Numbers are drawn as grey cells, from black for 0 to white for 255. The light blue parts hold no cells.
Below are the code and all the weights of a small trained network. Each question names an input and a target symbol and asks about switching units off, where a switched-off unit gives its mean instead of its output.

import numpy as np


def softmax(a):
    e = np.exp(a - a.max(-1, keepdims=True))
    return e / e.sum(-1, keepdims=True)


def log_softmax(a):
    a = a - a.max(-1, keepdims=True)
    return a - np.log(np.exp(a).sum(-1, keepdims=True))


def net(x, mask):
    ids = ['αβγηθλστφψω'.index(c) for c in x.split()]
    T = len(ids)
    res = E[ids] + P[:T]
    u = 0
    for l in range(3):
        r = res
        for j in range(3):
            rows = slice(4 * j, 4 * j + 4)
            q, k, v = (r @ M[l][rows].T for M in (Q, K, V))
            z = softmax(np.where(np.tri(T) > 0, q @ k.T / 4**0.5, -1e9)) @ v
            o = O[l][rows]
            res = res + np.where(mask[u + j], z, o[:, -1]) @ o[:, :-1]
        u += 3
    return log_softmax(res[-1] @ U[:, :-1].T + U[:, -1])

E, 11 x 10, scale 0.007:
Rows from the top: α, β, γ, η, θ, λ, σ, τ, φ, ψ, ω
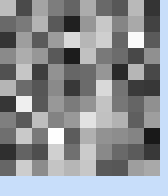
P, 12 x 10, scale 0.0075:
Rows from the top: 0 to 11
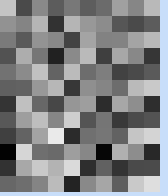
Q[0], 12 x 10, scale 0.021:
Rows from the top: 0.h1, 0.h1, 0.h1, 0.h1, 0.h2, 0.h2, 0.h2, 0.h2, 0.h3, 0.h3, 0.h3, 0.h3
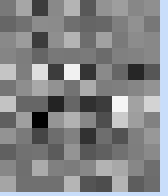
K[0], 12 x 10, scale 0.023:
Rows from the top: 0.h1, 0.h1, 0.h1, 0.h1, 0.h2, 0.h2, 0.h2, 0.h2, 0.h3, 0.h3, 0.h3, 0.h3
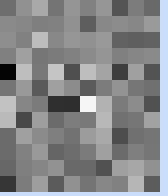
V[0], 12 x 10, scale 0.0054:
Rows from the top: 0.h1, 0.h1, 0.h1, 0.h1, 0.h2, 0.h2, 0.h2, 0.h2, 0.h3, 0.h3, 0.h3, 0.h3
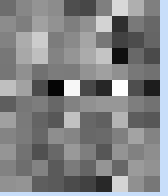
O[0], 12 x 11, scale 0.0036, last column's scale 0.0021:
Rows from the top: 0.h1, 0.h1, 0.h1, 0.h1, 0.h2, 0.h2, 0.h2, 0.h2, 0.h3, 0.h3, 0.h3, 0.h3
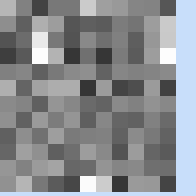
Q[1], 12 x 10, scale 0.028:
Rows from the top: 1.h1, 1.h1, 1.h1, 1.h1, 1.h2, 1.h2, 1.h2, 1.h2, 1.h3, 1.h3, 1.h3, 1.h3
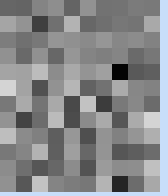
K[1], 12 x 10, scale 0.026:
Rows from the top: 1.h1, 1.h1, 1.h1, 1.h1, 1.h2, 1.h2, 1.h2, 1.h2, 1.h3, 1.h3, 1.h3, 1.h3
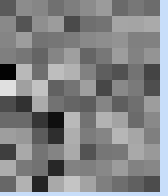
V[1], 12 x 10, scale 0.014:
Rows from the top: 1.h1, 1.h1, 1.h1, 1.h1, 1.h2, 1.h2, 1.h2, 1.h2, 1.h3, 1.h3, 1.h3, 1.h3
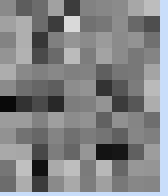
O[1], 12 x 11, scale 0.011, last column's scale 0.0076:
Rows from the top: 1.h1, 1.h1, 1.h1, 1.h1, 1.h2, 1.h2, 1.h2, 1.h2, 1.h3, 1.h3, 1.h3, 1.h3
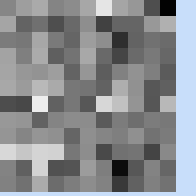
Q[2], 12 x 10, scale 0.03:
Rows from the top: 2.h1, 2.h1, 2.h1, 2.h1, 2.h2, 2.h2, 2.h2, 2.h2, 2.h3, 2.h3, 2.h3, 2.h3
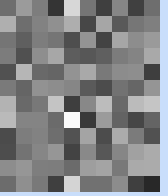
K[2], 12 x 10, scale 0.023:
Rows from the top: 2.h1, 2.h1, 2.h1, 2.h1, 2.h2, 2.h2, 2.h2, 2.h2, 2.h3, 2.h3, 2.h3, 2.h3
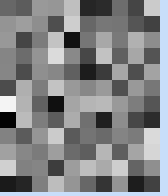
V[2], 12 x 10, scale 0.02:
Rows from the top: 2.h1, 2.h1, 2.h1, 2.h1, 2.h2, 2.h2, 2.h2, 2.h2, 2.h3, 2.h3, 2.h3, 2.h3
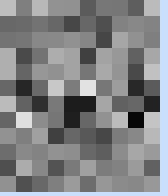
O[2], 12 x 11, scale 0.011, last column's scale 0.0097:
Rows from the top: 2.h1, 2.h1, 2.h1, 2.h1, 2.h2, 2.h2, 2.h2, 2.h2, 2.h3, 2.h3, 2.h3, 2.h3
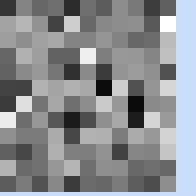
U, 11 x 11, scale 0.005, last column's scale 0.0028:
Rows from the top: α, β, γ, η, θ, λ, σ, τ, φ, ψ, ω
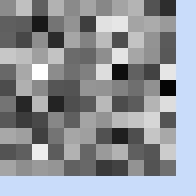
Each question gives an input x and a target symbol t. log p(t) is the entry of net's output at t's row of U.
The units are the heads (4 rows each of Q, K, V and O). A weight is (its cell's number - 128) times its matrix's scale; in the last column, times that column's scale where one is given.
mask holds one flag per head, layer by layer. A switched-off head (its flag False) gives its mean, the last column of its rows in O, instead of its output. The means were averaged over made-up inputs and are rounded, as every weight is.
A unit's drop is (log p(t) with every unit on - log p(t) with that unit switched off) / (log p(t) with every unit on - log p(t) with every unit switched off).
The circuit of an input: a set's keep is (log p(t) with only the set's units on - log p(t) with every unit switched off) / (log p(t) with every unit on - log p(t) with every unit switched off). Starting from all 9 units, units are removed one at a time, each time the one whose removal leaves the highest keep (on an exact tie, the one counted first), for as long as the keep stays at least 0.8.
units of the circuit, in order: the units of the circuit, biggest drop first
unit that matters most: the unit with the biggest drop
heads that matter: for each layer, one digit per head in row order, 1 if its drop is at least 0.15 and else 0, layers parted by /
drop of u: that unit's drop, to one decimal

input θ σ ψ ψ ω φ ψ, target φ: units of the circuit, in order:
(1.h2)
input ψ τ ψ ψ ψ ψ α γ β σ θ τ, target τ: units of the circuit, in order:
(1.h1 2.h1 2.h3)
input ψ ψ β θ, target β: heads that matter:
000 / 001 / 000
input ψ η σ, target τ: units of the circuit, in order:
(1.h1 2.h1)
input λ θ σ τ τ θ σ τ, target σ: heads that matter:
000 / 000 / 010
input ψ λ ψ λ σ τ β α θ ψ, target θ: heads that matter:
000 / 000 / 010
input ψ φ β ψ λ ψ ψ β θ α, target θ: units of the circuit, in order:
(2.h2 1.h3)
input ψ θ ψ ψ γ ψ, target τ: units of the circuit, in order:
(1.h1 2.h1 2.h2)
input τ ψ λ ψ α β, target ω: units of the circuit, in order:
(1.h1 2.h2 2.h3)
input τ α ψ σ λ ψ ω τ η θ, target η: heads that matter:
000 / 001 / 010
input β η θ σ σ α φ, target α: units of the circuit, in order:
(2.h2 1.h3)
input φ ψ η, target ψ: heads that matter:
000 / 110 / 000
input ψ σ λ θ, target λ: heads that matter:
000 / 000 / 010
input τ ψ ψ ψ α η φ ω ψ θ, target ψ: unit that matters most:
2.h2
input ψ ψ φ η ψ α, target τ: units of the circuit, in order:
(1.h1 2.h1)
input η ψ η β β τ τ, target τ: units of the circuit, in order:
(2.h2 1.h3)
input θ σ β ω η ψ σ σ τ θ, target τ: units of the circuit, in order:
(1.h3 2.h2)
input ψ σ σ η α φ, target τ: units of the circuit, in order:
(1.h1 2.h1 2.h3)
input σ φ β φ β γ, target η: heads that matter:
100 / 101 / 001
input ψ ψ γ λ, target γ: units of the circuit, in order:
(2.h2 0.h1)
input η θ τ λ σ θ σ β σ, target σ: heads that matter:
000 / 100 / 010
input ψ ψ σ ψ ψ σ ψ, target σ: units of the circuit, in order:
(2.h2)
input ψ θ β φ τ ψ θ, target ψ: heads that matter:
100 / 000 / 010
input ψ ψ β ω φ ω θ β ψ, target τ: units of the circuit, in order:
(1.h1 2.h1)
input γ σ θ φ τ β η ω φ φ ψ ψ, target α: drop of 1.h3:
0.1
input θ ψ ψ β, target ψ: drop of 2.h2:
0.5
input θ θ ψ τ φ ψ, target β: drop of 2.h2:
0.2
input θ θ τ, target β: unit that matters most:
0.h1
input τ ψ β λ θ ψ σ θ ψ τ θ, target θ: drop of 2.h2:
0.4
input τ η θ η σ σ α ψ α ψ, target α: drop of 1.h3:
0.2
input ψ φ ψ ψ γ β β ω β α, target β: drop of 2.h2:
0.1
